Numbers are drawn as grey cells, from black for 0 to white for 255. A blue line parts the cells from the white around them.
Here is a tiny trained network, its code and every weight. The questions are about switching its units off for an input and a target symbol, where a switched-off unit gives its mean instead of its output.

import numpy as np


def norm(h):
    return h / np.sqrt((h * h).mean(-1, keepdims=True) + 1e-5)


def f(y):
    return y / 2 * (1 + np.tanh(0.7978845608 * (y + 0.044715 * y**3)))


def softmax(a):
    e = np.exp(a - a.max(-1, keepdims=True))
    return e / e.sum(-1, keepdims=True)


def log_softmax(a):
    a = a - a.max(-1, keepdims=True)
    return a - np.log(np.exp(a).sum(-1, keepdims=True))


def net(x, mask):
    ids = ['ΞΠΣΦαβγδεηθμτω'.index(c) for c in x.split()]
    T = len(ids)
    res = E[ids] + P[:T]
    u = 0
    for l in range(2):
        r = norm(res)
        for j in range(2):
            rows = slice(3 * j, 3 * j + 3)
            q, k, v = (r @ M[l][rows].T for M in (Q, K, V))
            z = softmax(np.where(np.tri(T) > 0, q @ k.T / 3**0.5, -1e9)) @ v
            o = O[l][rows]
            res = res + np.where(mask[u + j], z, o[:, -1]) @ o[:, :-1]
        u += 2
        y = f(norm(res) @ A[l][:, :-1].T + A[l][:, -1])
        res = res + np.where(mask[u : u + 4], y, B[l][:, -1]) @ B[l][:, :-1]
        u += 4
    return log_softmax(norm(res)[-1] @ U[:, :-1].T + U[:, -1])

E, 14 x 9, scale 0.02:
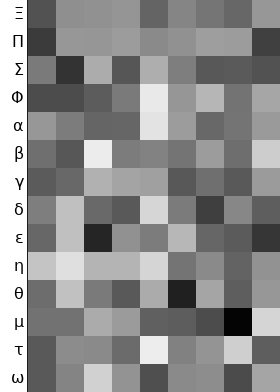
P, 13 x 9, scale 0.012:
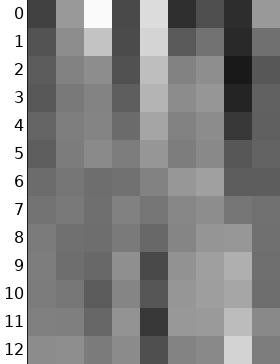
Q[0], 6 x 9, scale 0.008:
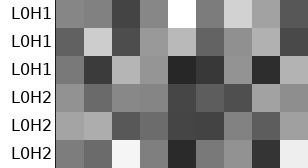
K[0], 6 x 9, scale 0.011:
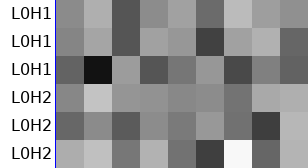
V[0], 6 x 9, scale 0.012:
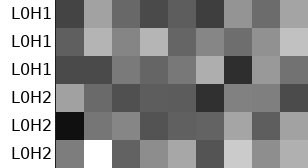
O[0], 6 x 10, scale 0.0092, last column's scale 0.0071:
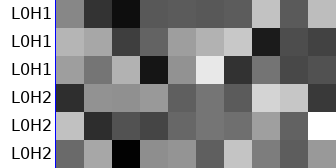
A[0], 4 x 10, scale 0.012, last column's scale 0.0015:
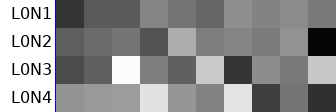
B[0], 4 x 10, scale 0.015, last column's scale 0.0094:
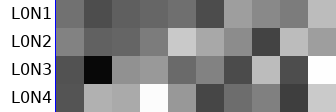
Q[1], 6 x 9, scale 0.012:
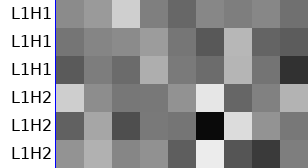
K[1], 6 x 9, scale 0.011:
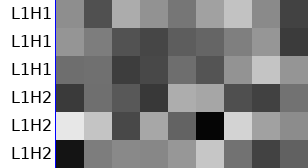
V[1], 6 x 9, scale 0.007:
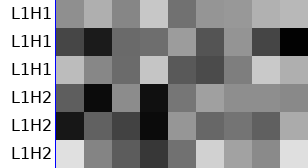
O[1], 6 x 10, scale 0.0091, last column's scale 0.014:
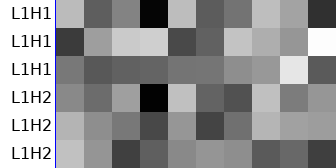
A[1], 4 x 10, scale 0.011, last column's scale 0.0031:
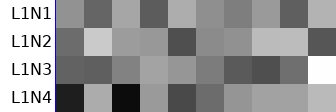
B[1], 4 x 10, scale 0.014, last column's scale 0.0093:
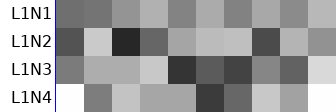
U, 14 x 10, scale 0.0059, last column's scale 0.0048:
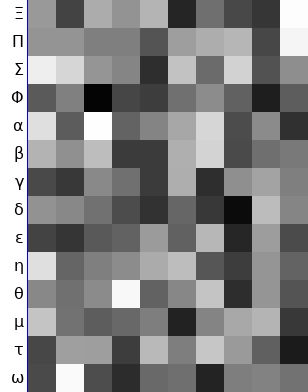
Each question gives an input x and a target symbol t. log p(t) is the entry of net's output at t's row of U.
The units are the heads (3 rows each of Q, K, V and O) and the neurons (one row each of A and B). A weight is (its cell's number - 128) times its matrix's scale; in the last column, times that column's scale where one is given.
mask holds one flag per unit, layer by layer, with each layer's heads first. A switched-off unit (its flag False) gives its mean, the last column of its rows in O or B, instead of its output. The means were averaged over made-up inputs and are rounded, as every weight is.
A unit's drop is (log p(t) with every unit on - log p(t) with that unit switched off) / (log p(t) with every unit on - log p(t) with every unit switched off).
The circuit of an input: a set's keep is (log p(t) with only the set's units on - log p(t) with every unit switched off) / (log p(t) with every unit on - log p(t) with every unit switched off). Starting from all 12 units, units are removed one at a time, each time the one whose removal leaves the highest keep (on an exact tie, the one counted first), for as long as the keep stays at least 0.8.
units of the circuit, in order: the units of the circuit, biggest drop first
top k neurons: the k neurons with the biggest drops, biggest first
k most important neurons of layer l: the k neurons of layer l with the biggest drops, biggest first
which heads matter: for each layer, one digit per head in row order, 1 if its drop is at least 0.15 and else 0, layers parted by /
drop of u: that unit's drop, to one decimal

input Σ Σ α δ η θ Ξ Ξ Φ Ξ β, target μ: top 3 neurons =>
L0N3, L0N4, L1N4
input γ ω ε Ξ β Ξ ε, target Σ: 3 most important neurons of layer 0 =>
L0N4, L0N3, L0N1
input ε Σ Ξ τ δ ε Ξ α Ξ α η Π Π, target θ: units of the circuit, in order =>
L0H1, L1H2
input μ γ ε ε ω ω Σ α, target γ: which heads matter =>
01 / 00
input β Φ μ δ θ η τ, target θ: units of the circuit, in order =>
L1H2, L0N3
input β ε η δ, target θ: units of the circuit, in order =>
L1H2, L0H1
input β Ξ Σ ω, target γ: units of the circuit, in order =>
L0H1, L0N3
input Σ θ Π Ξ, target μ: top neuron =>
L0N3
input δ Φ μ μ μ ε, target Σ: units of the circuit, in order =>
L0H1, L0N3, L0N4, L1H2
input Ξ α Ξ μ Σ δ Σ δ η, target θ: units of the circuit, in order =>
L0H1, L1H2
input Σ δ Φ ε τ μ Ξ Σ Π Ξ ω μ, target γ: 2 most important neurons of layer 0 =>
L0N3, L0N4
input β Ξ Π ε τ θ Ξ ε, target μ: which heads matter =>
00 / 00
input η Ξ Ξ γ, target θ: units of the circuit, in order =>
L1H2, L0N3
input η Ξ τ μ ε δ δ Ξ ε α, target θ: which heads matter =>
11 / 01
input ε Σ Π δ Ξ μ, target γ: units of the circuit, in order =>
L0H1, L1N4, L0N4
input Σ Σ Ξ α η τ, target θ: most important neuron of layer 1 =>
L1N2
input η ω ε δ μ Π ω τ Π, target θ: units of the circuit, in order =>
L1H2, L0N3
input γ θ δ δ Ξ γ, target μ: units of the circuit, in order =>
L0H2, L0N3, L0N4, L1H2
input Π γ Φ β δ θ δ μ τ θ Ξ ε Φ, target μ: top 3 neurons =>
L1N4, L0N3, L0N4
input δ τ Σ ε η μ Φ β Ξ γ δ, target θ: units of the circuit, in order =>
L0H1, L1H2
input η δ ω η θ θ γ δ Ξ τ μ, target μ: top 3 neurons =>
L0N4, L1N4, L0N3
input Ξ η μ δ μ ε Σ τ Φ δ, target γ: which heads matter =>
01 / 00
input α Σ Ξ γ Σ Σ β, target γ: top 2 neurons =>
L0N3, L1N4
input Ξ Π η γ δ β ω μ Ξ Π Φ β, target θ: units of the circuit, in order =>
L0H2, L1H2, L0H1
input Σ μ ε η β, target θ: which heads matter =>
01 / 01
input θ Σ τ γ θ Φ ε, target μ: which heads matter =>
10 / 00
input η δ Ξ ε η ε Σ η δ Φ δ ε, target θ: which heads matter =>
10 / 01
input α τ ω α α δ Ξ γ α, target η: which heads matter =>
11 / 11
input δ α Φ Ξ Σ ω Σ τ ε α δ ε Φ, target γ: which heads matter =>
01 / 00
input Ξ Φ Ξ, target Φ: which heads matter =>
11 / 01
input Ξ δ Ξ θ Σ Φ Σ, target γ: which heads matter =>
00 / 00
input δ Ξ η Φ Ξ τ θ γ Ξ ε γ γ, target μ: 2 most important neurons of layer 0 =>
L0N4, L0N3
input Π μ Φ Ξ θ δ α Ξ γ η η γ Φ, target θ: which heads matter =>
00 / 01
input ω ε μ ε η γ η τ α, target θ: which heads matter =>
10 / 01
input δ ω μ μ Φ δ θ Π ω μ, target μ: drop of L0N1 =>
0.0
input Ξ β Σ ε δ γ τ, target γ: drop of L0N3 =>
0.1
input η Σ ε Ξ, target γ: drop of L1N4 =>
0.2
